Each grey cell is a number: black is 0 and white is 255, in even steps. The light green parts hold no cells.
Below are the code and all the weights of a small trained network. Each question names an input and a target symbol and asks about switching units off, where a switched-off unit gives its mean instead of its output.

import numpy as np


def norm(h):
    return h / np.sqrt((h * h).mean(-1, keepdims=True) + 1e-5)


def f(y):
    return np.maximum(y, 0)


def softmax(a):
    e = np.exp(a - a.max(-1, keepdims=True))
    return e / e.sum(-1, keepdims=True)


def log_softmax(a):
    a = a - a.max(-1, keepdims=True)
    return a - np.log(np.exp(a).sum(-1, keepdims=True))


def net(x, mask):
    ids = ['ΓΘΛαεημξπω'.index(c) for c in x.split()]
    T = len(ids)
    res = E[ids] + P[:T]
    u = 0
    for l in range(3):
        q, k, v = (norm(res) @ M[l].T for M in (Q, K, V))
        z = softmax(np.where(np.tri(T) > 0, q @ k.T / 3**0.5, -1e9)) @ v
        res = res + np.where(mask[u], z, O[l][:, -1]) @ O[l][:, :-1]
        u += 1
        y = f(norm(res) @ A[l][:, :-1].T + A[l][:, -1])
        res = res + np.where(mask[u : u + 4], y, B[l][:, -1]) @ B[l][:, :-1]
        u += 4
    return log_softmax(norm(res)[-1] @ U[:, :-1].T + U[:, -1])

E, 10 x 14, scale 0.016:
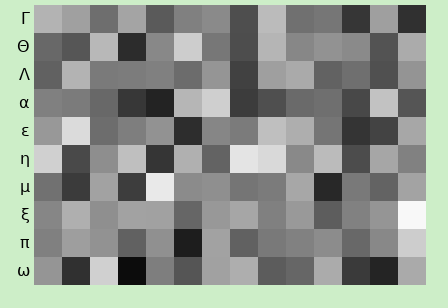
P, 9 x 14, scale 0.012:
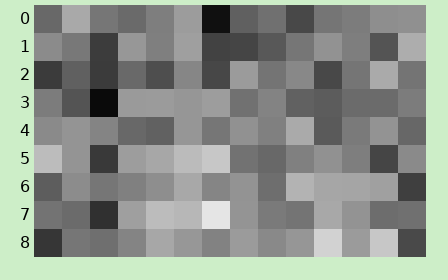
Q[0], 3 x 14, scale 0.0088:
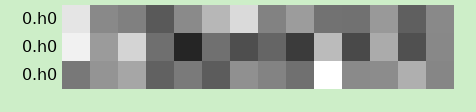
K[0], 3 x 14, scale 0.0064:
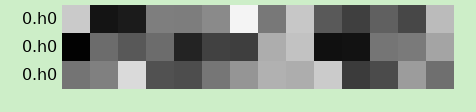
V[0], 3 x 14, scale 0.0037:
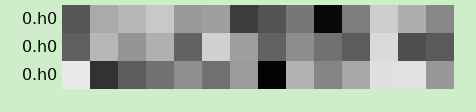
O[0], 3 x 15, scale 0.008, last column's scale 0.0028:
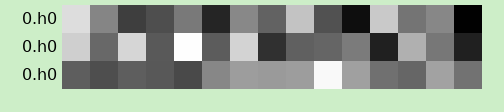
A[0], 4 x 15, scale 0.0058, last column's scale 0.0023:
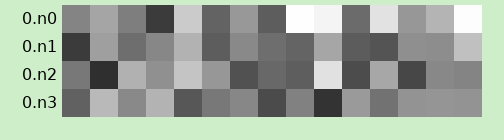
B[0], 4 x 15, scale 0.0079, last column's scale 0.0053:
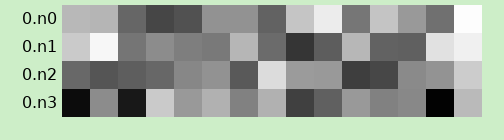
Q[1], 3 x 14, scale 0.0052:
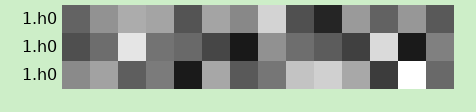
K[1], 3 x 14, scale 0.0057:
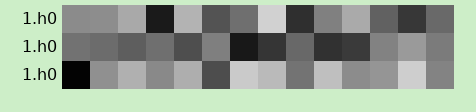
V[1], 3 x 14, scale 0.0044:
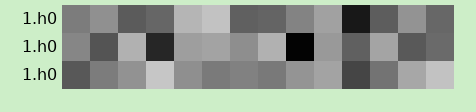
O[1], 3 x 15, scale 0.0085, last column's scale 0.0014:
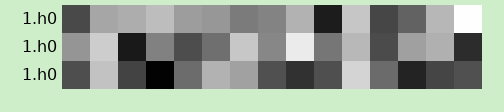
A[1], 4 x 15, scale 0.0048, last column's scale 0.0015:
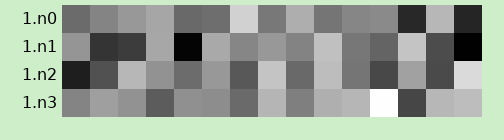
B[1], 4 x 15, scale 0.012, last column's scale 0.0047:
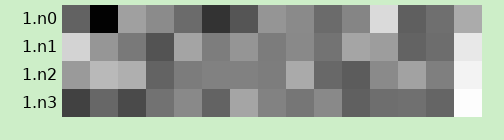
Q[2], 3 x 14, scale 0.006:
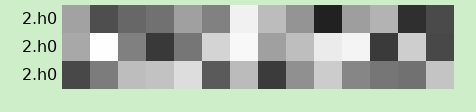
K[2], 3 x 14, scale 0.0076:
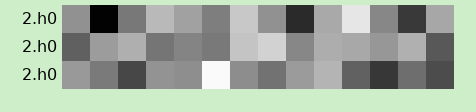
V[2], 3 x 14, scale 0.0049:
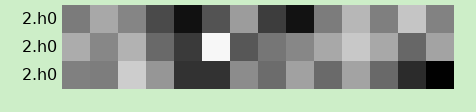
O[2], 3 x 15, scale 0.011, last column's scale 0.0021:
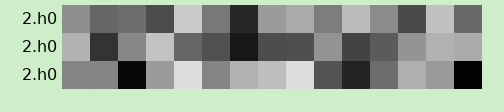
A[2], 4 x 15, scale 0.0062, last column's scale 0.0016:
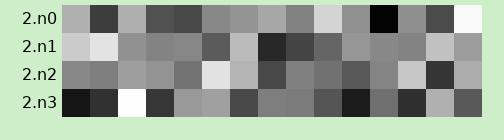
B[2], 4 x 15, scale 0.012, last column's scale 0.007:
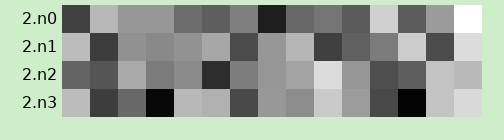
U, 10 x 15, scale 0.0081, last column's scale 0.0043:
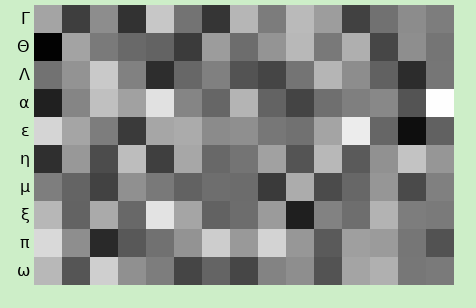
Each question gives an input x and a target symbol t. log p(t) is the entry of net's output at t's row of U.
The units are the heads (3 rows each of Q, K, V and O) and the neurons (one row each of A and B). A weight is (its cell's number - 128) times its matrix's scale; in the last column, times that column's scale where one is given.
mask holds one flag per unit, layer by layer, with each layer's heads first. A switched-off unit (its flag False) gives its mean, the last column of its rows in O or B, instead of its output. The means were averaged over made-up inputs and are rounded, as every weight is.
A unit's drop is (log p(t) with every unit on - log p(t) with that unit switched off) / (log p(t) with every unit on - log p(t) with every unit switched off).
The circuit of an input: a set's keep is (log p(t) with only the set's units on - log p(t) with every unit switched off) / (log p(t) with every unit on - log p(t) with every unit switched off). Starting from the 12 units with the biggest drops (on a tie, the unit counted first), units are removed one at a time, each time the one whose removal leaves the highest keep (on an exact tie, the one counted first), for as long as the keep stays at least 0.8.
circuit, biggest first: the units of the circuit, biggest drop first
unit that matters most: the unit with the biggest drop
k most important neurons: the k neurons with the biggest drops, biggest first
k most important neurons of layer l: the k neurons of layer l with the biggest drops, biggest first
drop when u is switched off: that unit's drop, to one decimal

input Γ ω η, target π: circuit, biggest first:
(1.n1, 1.h0)
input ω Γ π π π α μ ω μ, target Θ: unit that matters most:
2.n0
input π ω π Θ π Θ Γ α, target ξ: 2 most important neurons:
(2.n1, 1.n3)
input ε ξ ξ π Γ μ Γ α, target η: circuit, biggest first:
(1.h0, 0.h0)
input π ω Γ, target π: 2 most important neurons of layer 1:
(1.n1, 1.n0)
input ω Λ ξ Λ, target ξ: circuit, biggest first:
(0.n1, 2.n1)
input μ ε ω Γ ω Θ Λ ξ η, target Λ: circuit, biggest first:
(1.n0, 2.h0)
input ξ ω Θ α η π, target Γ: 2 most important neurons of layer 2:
(2.n0, 2.n1)
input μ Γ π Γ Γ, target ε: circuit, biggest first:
(2.h0, 1.n1)
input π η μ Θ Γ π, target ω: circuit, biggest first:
(1.n0, 2.h0)
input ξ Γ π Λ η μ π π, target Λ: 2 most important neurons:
(1.n1, 1.n0)
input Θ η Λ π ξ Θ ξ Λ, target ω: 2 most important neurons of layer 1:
(1.n0, 1.n1)
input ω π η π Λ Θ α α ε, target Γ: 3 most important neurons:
(0.n1, 2.n0, 1.n2)
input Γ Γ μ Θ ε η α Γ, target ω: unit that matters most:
0.h0
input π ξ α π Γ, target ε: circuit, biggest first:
(1.n1, 2.h0)
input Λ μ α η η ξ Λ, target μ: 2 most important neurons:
(0.n1, 1.n2)
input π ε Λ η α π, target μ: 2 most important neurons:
(1.n1, 2.n3)
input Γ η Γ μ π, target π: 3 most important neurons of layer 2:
(2.n1, 2.n0, 2.n3)
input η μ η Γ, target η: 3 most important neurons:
(0.n0, 0.n2, 2.n3)
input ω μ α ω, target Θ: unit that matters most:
1.h0
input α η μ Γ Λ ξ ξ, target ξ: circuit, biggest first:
(0.h0, 2.n1)
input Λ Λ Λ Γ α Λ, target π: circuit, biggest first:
(2.h0, 1.n0, 2.n0)
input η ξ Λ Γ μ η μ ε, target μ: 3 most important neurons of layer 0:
(0.n2, 0.n1, 0.n3)
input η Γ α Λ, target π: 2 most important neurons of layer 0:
(0.n0, 0.n1)
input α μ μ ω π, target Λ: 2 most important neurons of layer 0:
(0.n2, 0.n0)
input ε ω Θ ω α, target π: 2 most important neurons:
(1.n1, 1.n0)
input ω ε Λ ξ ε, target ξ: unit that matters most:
0.h0
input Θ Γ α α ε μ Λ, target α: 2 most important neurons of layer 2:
(2.n3, 2.n1)
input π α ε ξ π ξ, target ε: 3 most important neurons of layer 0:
(0.n1, 0.n0, 0.n2)
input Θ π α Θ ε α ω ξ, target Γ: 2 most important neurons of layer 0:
(0.n1, 0.n3)
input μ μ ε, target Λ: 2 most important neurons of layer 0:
(0.n2, 0.n0)
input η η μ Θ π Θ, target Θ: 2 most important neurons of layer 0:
(0.n0, 0.n1)
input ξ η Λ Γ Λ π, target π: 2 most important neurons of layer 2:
(2.n0, 2.n1)
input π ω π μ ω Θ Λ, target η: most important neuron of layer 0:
(0.n1)
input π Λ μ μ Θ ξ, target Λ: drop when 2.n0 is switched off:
0.0
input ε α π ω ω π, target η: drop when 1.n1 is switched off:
0.1
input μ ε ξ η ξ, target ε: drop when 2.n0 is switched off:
0.3
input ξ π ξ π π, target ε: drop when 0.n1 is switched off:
0.2
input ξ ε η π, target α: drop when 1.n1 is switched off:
0.1
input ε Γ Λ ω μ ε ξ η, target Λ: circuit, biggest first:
(2.h0)
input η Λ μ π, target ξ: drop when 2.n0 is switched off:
0.1
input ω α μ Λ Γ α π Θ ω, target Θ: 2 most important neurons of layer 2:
(2.n0, 2.n1)
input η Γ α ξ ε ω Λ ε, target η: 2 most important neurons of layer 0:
(0.n1, 0.n0)
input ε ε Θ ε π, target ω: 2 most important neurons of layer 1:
(1.n2, 1.n1)
